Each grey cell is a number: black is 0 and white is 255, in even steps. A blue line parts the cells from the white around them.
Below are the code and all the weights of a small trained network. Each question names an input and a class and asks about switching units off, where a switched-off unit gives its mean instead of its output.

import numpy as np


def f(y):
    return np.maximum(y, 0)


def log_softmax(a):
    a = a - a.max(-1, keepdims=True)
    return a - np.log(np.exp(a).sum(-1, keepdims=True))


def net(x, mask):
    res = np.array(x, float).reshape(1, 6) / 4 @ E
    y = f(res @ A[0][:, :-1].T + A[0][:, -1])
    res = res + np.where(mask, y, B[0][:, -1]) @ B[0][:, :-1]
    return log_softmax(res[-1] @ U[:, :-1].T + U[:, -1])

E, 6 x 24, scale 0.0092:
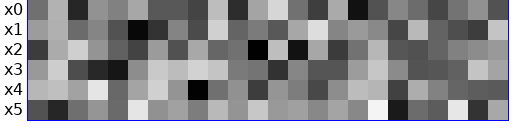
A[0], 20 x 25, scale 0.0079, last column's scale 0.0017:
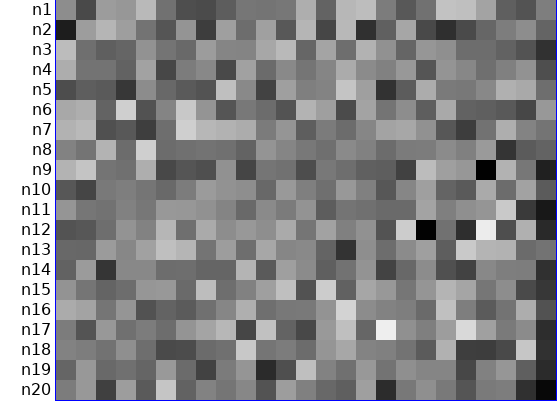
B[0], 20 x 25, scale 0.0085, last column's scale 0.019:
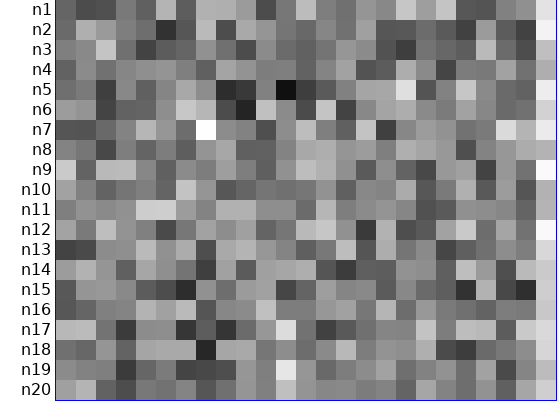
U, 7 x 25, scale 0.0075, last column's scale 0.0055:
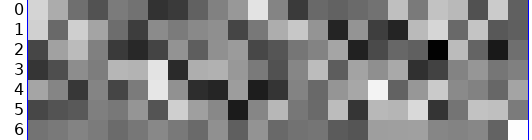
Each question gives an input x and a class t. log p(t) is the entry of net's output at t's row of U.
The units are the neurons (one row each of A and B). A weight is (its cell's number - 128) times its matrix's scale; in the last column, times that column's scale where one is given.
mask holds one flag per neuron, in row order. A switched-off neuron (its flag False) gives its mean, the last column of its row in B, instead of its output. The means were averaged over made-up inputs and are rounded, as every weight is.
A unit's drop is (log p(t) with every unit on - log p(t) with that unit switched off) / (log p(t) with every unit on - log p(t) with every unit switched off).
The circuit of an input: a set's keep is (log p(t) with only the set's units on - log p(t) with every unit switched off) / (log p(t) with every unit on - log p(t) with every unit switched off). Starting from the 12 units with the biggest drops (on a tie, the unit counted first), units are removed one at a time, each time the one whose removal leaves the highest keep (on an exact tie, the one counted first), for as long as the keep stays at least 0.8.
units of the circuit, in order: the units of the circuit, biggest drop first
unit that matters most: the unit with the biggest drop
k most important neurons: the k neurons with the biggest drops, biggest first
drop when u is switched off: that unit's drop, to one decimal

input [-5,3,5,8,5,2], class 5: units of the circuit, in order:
n7
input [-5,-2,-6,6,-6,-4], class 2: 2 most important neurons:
n15, n3
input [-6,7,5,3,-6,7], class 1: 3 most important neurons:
n12, n13, n10
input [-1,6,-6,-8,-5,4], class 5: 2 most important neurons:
n1, n2
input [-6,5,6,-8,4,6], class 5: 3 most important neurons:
n1, n8, n9
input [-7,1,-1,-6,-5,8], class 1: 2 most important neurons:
n12, n14
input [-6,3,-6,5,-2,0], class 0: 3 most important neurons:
n17, n2, n1
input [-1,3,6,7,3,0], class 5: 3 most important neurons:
n7, n15, n3
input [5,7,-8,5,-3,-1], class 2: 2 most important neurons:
n15, n3
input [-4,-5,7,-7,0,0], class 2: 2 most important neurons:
n2, n7
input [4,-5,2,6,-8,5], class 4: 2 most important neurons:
n5, n10
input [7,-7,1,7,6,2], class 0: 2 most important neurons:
n20, n19
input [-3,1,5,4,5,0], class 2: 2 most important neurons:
n2, n5
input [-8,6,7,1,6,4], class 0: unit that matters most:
n17
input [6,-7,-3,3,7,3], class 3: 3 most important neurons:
n13, n5, n17
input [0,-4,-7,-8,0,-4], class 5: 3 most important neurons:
n1, n2, n8
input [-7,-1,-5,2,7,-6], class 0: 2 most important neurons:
n17, n5
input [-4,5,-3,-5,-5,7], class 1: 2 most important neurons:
n12, n7
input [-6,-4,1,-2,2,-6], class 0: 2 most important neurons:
n17, n12
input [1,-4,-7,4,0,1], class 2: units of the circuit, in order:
n15
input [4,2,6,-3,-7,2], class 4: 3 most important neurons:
n5, n10, n15
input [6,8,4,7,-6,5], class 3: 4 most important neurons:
n18, n16, n17, n1
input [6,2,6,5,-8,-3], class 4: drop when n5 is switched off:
2.3
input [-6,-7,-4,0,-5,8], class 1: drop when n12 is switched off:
1.9
